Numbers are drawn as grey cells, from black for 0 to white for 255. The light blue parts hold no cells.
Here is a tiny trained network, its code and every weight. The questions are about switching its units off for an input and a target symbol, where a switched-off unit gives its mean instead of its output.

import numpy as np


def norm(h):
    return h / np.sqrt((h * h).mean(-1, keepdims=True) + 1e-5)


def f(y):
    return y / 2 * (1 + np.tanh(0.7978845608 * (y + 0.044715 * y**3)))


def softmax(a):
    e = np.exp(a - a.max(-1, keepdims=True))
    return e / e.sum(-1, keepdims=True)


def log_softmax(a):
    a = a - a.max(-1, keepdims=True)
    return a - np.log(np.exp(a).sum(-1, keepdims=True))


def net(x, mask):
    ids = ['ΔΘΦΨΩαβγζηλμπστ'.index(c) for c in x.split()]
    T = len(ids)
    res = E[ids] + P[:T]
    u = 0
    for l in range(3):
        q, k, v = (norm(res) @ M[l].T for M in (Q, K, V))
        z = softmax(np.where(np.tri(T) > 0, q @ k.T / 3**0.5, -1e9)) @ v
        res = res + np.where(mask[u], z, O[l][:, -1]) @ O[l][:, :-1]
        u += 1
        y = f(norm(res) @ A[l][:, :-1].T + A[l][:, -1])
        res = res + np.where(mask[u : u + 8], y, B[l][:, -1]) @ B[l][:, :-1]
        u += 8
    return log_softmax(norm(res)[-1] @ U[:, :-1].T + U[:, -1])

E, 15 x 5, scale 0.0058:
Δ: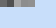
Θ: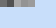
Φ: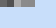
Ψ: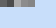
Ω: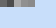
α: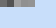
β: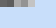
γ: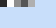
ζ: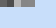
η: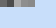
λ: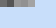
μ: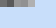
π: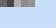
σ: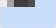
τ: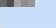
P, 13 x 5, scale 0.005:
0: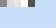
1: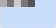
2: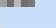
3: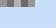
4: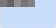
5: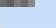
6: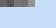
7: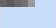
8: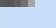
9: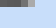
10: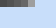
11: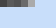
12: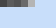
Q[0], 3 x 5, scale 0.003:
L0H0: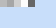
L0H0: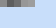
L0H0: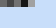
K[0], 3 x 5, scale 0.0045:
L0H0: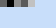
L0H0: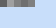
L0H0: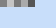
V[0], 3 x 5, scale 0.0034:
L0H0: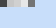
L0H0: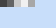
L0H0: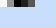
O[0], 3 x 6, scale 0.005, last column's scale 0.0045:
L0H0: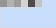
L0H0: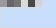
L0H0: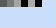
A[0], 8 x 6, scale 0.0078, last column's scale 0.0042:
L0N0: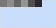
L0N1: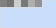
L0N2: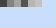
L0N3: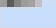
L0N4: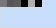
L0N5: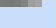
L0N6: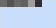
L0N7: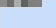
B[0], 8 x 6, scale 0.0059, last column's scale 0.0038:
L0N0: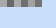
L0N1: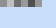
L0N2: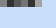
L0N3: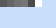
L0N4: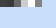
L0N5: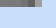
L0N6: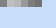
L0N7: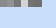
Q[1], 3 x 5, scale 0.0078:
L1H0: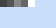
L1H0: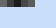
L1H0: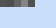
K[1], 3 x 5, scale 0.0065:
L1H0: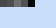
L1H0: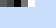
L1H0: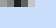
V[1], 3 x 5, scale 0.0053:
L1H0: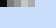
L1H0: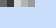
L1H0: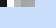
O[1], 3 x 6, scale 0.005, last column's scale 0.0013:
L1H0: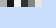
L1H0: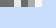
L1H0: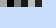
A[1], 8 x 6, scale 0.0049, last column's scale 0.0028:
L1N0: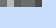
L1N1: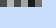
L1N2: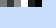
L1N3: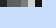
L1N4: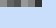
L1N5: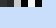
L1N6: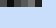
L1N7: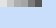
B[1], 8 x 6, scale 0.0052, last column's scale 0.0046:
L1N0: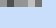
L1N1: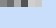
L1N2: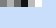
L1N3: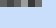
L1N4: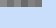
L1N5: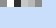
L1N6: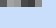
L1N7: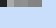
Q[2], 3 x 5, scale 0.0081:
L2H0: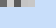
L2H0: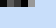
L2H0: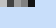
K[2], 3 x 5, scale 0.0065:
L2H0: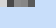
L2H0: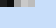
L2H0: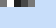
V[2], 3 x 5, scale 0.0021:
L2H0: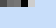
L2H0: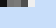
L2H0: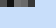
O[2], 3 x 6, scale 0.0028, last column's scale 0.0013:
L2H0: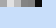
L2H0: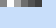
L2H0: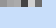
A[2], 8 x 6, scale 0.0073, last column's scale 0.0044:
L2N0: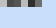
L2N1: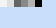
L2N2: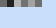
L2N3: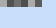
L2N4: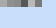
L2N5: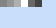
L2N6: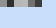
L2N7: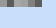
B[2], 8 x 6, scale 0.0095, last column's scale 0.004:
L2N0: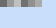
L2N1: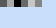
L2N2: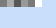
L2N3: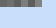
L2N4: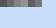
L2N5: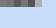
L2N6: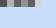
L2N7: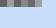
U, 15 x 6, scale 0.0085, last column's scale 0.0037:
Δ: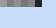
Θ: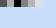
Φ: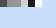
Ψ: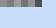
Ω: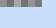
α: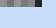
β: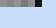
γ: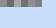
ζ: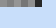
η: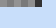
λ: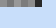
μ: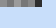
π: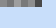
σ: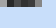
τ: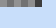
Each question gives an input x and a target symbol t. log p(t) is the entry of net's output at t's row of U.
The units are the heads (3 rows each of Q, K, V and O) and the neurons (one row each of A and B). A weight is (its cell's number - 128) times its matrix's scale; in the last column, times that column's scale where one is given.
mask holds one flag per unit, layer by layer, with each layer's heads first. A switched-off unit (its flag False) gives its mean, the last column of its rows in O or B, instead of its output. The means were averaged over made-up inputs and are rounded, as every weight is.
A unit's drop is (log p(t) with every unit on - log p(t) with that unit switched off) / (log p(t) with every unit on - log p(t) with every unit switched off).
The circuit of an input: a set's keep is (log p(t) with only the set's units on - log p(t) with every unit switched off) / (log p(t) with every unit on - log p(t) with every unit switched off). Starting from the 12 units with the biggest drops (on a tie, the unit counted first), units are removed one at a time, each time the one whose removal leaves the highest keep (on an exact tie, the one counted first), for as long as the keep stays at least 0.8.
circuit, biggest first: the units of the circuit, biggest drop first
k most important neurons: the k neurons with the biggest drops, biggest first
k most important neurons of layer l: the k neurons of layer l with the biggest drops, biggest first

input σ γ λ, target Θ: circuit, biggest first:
L1H0, L0H0
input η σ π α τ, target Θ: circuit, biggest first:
L1N2
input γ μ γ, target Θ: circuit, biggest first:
L1H0, L1N5, L2N1
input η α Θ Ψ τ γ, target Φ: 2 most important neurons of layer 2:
L2N5, L2N1
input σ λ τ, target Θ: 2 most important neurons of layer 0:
L0N2, L0N1
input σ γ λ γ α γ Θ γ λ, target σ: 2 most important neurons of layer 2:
L2N0, L2N6
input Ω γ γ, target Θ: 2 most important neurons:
L1N5, L2N1
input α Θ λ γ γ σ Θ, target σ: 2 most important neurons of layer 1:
L1N2, L1N7
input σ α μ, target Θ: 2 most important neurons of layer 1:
L1N2, L1N1
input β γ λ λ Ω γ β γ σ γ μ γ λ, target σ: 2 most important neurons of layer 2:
L2N6, L2N0
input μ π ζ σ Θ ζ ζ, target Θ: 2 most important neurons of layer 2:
L2N0, L2N2
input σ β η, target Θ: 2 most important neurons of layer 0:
L0N2, L0N1
